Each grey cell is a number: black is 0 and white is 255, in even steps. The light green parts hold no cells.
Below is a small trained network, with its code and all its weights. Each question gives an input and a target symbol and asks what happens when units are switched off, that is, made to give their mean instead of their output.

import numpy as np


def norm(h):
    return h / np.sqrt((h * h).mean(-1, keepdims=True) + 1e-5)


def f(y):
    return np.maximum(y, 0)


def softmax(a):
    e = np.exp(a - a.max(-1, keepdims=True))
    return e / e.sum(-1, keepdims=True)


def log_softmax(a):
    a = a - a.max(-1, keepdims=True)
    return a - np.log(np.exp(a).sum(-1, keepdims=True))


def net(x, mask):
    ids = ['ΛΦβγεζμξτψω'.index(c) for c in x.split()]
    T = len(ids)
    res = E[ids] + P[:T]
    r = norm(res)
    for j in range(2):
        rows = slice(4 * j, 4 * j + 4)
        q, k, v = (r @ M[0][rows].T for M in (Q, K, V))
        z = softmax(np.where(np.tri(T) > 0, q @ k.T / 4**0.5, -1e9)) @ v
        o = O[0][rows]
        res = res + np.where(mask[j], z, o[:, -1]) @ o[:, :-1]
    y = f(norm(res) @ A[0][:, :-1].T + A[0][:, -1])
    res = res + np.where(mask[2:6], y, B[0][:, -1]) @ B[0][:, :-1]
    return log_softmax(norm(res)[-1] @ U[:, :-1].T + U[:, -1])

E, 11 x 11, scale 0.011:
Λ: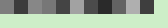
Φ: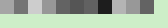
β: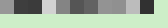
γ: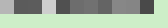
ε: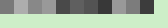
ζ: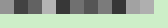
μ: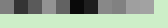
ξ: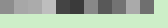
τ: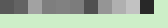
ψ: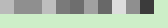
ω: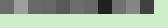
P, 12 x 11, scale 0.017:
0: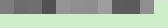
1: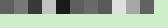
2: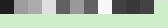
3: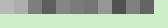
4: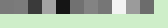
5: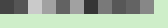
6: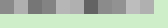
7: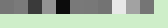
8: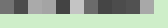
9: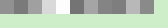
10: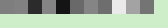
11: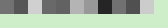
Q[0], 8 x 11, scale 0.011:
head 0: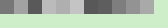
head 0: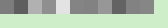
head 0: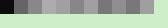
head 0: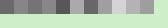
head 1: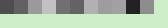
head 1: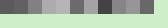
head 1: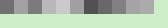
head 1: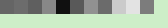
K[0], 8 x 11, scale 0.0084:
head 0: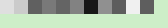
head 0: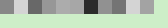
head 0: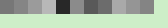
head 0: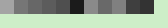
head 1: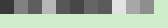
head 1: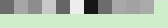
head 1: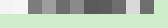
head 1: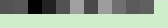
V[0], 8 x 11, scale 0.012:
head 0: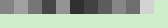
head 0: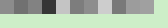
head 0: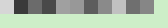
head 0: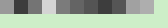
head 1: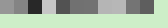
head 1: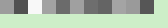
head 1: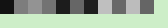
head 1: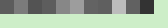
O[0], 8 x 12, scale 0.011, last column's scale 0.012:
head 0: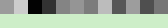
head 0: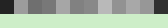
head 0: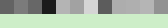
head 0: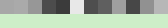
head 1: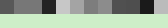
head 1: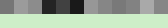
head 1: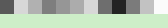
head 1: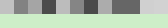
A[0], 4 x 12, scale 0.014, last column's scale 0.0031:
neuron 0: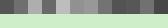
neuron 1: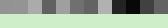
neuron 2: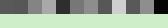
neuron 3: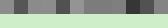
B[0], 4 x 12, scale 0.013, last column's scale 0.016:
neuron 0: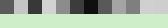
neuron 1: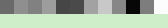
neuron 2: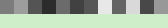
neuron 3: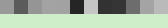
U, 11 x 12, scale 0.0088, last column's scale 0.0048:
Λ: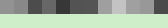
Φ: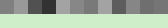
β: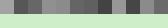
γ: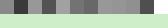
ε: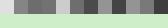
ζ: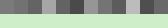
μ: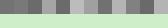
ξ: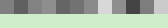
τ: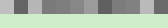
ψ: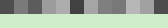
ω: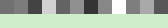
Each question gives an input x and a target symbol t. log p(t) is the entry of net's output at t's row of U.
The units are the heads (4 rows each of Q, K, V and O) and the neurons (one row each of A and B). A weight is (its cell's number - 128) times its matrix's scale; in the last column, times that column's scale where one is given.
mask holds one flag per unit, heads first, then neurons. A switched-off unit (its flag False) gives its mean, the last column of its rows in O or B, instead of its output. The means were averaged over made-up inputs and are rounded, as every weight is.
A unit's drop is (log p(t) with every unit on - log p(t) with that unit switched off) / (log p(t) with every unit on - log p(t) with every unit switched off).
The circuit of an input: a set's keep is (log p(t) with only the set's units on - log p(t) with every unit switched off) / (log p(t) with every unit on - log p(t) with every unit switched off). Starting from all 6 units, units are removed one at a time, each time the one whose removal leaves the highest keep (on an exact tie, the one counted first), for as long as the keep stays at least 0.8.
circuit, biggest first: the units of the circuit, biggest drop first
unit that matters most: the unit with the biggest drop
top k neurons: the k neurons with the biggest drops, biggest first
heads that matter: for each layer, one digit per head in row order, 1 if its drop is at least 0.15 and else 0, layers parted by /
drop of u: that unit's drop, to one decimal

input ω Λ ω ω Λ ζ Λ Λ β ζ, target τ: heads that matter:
01
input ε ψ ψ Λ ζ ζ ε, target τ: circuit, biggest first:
(head 1; neuron 0; neuron 1)
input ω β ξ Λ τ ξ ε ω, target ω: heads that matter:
11
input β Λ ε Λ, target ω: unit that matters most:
head 0
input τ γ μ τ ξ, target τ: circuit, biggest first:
(neuron 1; neuron 0)
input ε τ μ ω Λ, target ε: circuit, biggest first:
(head 1; head 0; neuron 1)
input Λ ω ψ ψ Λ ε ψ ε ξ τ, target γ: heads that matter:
01
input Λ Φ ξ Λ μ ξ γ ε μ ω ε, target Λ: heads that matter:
01
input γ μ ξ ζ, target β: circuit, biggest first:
(head 1; head 0; neuron 3)
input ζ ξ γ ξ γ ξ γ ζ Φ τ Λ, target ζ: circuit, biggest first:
(head 1; neuron 2; neuron 3)
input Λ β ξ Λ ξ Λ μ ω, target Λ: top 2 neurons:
(neuron 2; neuron 3)
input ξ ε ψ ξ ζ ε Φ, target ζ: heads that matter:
11
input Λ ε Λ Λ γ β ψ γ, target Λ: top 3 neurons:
(neuron 2; neuron 3; neuron 1)
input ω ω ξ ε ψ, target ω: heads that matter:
11
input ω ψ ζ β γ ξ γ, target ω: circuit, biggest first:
(head 0; neuron 0; head 1)
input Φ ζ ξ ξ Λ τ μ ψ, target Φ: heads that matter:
10
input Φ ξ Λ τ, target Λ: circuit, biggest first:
(head 1)
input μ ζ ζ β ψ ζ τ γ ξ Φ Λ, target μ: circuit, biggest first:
(head 1; neuron 0)
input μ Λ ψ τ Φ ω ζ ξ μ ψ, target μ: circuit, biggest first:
(head 1; head 0; neuron 0)
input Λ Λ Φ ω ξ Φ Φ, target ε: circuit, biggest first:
(head 1; head 0; neuron 1; neuron 0)
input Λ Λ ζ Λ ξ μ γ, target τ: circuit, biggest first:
(head 1; neuron 0; neuron 1)
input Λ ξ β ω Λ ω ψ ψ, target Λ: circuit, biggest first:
(head 1; neuron 2)
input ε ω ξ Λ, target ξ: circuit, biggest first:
(neuron 1)
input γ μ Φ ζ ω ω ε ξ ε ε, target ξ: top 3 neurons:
(neuron 1; neuron 0; neuron 3)
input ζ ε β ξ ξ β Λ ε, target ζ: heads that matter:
01
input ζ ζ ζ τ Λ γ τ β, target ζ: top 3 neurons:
(neuron 2; neuron 3; neuron 1)
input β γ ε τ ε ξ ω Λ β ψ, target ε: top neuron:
(neuron 1)
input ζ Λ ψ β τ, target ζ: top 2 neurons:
(neuron 2; neuron 3)
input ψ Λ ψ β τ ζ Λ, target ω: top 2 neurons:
(neuron 0; neuron 3)
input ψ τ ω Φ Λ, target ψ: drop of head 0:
0.9
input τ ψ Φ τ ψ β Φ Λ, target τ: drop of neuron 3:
0.0
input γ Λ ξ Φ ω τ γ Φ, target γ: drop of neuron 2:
0.2
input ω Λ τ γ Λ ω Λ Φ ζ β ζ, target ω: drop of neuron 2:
0.1
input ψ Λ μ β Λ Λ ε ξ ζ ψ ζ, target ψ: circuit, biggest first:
(head 0)
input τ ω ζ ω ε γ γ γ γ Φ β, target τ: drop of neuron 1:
0.2
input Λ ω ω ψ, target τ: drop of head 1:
1.3
